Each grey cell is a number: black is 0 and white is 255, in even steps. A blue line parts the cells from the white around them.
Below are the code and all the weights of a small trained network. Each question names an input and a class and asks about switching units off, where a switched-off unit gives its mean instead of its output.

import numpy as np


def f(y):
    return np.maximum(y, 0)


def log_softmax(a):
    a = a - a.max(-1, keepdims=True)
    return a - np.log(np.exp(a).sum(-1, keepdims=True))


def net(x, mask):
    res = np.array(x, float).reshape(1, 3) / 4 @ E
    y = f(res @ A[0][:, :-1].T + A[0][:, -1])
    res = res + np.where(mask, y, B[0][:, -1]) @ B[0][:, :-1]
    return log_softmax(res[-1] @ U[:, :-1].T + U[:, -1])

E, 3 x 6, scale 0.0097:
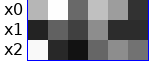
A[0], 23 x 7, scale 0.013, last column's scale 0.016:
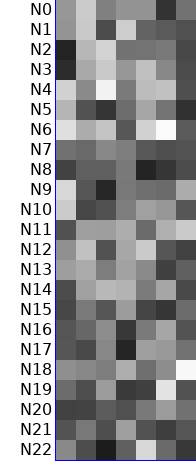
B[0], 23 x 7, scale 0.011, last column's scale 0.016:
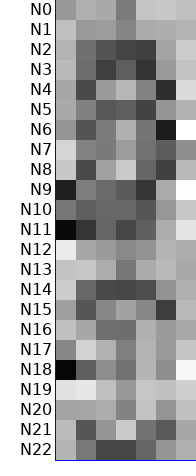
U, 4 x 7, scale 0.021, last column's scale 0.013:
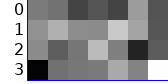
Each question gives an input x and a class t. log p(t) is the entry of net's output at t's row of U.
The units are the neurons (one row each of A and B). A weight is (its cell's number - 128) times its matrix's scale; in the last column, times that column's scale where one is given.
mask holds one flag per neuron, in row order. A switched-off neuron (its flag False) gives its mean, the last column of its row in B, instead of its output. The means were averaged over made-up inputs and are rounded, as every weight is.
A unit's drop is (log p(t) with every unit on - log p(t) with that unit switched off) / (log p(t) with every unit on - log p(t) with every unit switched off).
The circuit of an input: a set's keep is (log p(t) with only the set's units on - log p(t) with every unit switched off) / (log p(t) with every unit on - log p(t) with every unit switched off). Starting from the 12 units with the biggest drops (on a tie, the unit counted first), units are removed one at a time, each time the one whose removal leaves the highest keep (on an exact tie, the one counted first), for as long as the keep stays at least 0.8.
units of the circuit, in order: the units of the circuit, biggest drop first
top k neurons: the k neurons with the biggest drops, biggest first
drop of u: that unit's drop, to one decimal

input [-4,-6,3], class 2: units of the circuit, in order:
(N6)
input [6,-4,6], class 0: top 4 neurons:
(N9; N19; N10; N5)
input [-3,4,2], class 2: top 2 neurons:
(N8; N11)
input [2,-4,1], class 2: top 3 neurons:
(N6; N11; N4)
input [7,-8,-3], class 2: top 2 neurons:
(N6; N4)
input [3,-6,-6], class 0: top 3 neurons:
(N3; N11; N2)
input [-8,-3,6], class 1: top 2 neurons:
(N19; N17)
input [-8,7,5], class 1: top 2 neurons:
(N19; N20)
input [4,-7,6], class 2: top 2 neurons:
(N6; N4)
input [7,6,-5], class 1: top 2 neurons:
(N0; N1)
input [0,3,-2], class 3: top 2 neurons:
(N6; N4)
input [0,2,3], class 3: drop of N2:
0.2
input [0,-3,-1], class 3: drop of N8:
0.2
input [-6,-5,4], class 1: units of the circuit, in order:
(N19)
